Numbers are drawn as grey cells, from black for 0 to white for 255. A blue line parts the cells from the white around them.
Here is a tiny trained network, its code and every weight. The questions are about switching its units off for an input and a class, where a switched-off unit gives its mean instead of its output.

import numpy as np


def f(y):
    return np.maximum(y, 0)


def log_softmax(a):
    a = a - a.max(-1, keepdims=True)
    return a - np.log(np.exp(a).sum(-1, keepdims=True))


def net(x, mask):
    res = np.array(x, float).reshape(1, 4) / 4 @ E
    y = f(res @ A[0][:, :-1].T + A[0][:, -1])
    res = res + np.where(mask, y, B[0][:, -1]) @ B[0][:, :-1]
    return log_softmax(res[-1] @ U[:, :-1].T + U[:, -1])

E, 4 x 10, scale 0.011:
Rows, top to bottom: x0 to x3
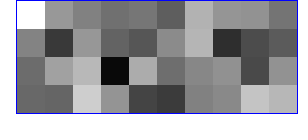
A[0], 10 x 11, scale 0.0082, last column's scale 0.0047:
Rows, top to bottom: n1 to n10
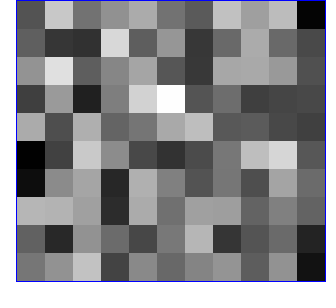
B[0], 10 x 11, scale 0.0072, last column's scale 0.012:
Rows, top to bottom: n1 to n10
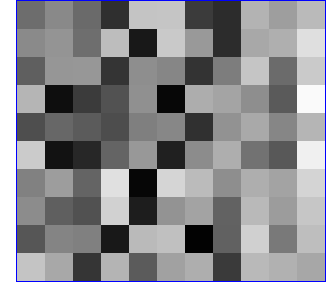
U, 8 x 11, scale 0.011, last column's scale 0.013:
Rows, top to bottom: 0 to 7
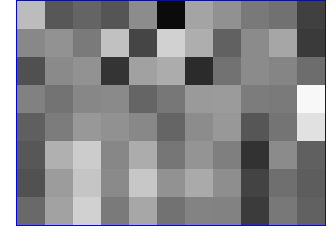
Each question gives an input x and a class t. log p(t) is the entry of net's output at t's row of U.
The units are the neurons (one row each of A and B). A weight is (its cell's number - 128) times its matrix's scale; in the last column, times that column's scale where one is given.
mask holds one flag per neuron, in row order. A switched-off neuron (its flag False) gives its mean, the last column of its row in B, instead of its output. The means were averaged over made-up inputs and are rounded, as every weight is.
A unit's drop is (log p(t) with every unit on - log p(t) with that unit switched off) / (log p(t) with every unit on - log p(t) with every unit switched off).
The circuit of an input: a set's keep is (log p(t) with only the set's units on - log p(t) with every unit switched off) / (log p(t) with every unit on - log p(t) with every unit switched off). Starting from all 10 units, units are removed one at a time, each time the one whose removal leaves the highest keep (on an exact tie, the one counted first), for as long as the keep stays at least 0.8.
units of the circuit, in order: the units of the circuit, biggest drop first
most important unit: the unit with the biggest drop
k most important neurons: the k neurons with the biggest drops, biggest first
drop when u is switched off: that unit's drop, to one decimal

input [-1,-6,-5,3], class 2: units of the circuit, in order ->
[n1 n3]
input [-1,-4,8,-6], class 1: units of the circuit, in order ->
[n7]
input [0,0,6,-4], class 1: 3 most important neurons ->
[n7 n6 n8]
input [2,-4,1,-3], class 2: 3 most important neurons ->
[n6 n3 n7]
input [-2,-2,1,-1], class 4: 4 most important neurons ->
[n9 n2 n6 n8]
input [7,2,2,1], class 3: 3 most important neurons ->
[n4 n6 n2]
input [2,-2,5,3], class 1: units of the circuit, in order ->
[n4 n8]
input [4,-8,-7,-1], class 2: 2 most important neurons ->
[n3 n7]
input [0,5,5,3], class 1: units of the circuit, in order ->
[n7 n4]
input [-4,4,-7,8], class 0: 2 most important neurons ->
[n6 n7]
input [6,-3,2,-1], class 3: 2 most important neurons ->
[n4 n6]
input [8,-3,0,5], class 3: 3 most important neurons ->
[n4 n6 n8]
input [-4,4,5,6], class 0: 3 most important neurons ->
[n6 n2 n8]
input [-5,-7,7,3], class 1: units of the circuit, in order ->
[n7]
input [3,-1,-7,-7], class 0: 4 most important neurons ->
[n4 n7 n8 n10]
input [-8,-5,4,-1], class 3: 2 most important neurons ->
[n7 n4]
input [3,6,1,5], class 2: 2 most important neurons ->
[n9 n4]
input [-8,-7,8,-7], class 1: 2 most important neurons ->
[n7 n6]
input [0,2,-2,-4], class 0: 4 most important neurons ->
[n4 n7 n2 n8]
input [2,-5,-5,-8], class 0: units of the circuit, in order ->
[n4]
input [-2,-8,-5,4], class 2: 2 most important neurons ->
[n1 n3]
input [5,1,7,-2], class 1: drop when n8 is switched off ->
0.1
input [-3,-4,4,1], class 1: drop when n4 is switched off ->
0.3
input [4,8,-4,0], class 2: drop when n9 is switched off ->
0.2
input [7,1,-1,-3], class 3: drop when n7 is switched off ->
0.3
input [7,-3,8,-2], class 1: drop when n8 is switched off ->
0.2
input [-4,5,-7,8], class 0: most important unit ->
n6
